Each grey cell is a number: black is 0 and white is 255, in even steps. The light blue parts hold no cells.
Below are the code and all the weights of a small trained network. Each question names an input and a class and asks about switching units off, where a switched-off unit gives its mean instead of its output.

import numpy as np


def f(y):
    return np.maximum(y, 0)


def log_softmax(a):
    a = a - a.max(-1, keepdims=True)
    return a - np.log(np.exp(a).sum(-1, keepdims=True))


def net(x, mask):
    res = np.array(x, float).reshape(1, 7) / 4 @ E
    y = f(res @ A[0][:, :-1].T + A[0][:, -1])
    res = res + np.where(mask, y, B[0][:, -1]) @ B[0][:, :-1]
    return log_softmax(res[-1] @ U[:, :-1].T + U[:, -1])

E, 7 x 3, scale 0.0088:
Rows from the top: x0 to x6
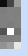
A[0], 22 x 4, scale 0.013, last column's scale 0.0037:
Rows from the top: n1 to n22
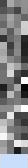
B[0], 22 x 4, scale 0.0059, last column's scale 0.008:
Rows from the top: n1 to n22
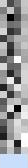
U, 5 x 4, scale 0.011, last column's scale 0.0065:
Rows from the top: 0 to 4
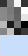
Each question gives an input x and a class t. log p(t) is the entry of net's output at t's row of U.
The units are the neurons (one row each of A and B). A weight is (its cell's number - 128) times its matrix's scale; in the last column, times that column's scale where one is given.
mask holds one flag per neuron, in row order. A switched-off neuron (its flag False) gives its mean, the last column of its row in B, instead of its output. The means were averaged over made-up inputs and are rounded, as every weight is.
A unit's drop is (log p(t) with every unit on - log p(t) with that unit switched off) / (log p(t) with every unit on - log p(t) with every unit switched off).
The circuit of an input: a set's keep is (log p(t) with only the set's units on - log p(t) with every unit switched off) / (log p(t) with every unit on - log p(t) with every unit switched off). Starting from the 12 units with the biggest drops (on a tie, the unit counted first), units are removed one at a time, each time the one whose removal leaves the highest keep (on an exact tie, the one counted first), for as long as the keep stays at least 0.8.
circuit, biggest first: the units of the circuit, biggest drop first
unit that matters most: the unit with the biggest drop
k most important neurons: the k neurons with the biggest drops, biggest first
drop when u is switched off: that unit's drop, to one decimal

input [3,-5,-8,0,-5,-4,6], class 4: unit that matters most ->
n21
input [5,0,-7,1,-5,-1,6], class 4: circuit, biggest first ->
(n21 n16)
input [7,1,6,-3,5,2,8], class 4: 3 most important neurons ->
(n16 n21 n20)
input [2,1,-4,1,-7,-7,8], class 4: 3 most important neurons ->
(n21 n16 n17)
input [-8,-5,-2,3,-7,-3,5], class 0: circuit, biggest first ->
(n20 n19)
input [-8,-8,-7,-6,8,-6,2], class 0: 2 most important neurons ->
(n20 n18)
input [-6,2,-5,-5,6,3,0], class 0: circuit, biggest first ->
(n20 n18)
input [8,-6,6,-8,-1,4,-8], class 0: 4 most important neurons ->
(n13 n6 n21 n16)
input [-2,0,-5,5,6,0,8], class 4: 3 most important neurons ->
(n16 n21 n7)
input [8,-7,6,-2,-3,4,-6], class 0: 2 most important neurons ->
(n13 n6)
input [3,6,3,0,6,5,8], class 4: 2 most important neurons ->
(n16 n21)
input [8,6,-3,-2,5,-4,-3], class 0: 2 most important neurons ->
(n13 n6)
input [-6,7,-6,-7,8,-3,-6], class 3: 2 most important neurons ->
(n17 n11)
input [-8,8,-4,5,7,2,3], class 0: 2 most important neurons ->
(n20 n18)
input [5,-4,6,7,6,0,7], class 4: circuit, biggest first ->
(n16)
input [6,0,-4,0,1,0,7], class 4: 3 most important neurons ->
(n21 n16 n20)
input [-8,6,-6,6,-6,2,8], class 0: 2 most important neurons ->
(n20 n19)
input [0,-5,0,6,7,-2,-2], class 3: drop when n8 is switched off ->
0.0
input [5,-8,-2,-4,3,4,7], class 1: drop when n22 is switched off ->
0.1
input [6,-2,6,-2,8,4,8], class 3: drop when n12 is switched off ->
0.1
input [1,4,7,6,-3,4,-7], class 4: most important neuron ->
(n12)
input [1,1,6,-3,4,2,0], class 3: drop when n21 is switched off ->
0.2
